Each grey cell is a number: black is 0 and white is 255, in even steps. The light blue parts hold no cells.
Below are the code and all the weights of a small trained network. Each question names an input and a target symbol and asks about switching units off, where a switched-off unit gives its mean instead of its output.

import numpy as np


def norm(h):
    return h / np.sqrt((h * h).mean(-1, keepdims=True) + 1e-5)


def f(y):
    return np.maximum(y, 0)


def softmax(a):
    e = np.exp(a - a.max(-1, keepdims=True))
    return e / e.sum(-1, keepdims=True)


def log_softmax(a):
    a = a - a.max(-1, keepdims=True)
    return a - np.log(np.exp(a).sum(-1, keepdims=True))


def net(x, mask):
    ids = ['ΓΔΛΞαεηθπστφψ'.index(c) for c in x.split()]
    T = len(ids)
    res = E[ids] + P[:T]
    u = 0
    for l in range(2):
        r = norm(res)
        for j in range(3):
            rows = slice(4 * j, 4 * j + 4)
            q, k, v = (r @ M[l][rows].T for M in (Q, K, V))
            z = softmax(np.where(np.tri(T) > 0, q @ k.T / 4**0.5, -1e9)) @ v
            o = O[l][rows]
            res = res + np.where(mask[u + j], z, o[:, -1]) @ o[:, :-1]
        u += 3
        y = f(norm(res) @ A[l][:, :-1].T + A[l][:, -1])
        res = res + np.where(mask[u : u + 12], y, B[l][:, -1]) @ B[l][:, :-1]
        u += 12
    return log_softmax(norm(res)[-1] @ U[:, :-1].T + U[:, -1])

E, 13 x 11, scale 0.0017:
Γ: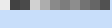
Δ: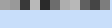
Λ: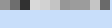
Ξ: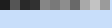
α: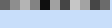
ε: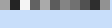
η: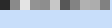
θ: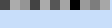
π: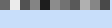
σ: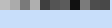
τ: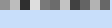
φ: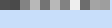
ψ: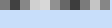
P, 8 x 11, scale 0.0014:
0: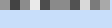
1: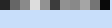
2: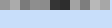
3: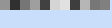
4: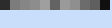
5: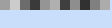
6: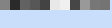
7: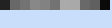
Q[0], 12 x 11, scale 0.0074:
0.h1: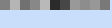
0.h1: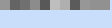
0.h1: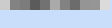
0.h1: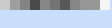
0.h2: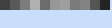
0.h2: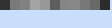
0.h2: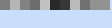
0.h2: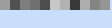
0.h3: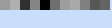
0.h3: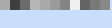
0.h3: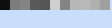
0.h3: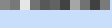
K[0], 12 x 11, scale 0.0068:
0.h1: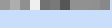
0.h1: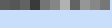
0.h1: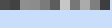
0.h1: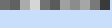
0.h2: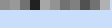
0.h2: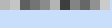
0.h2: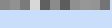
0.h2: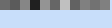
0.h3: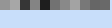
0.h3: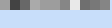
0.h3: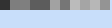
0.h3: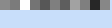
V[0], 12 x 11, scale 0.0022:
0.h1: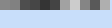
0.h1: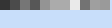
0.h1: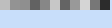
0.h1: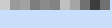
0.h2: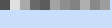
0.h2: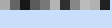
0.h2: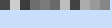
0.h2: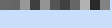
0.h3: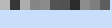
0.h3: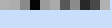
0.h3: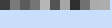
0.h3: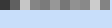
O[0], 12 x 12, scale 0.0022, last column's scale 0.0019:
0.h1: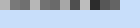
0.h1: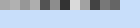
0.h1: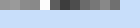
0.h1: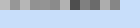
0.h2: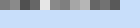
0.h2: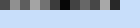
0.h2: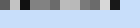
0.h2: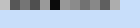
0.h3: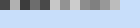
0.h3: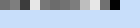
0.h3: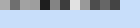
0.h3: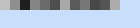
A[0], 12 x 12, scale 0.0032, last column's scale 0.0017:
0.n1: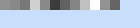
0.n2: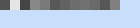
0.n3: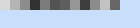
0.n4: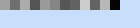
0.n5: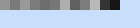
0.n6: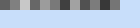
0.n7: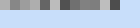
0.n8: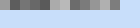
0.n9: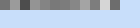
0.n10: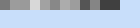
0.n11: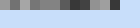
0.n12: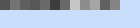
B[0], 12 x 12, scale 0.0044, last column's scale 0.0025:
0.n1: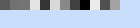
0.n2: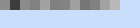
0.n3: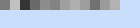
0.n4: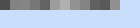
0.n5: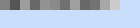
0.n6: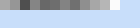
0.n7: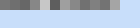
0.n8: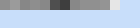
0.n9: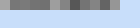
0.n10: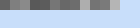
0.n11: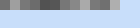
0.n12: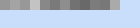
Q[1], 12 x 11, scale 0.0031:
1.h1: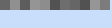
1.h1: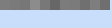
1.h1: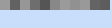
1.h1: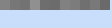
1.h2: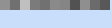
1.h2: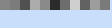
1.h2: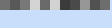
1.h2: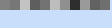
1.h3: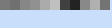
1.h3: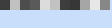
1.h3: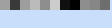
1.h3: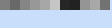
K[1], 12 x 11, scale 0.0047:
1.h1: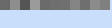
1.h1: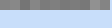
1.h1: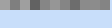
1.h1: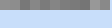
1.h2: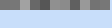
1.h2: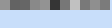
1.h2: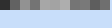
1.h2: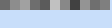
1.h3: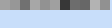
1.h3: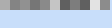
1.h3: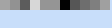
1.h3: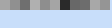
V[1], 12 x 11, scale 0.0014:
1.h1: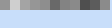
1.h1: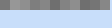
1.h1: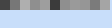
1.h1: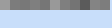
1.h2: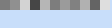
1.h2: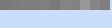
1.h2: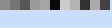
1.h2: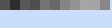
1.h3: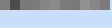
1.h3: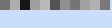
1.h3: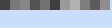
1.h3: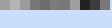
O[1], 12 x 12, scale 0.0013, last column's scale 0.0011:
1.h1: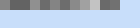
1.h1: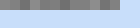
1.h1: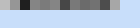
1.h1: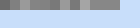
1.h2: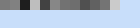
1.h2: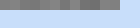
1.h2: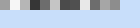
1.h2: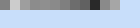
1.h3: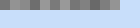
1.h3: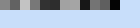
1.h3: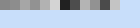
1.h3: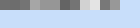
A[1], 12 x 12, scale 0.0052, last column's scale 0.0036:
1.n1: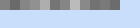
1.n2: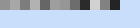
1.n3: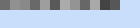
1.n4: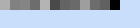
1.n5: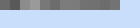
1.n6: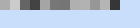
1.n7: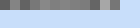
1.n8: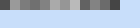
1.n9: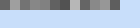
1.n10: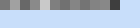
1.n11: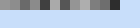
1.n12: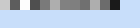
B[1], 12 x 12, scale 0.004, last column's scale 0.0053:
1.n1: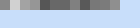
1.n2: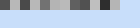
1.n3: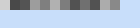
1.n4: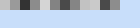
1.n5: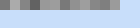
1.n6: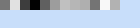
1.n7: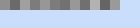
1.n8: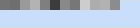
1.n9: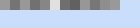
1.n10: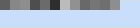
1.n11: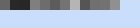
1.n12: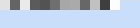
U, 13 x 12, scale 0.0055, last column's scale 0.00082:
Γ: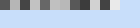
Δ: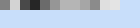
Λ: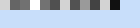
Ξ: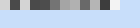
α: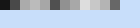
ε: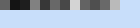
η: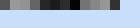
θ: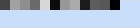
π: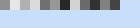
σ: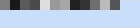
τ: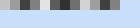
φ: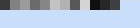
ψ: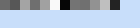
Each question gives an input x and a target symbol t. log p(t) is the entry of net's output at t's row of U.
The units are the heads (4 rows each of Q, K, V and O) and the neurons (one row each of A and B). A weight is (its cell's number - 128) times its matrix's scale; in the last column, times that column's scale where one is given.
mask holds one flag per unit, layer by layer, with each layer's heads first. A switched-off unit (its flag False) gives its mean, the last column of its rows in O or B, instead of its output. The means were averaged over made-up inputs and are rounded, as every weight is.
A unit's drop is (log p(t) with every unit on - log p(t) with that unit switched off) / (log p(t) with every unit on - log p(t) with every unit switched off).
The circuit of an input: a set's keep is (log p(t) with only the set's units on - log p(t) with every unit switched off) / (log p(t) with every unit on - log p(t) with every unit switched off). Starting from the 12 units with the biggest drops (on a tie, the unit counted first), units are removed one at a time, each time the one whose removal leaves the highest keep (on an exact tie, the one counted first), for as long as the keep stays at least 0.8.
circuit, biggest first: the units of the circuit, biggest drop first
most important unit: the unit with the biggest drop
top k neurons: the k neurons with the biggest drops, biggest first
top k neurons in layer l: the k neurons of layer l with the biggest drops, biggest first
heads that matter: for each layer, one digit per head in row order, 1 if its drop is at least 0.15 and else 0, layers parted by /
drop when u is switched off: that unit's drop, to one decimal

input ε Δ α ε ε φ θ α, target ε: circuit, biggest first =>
1.n11; 1.n12
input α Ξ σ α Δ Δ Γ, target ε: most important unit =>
0.h2
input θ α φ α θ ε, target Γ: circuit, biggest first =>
0.h3; 0.n1
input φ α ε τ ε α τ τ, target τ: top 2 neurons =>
1.n4; 1.n12
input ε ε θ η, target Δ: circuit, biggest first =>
0.h2; 0.n8; 1.n6
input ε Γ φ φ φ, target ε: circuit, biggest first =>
0.h1; 1.n11; 1.n12
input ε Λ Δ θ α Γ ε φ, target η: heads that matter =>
011 / 000
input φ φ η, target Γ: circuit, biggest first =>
0.n1; 1.n2
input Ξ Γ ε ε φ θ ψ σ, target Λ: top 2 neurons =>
1.n3; 1.n12
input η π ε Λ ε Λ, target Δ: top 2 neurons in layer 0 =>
0.n3; 0.n12
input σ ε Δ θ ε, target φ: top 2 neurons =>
1.n12; 1.n6
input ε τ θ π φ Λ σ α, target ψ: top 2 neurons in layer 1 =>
1.n12; 1.n9
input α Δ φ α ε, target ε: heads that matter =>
101 / 000
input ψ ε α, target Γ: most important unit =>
0.h3
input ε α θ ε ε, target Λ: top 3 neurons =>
1.n3; 1.n12; 1.n8
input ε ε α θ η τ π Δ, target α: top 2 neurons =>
1.n8; 1.n12
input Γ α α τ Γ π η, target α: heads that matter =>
110 / 000
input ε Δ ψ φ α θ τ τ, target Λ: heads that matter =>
010 / 000
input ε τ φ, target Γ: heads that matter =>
000 / 000
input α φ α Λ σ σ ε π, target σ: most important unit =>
0.h1
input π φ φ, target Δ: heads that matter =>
001 / 000
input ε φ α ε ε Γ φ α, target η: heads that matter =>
011 / 000
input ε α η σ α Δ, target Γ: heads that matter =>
001 / 000
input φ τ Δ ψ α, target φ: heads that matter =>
111 / 000
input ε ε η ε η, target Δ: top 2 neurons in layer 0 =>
0.n6; 0.n1
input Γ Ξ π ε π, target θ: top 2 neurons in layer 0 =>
0.n2; 0.n8
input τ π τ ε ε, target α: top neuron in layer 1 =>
1.n8
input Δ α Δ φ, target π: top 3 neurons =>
0.n7; 1.n12; 1.n1
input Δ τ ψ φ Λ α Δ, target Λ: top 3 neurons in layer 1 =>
1.n12; 1.n6; 1.n2
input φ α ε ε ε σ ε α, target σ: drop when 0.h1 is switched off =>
0.4
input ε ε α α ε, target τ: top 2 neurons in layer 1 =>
1.n4; 1.n12
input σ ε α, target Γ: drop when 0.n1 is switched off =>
1.3
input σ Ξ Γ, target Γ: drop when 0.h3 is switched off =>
0.0
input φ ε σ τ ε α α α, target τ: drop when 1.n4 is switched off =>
0.1
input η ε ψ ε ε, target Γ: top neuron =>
0.n6
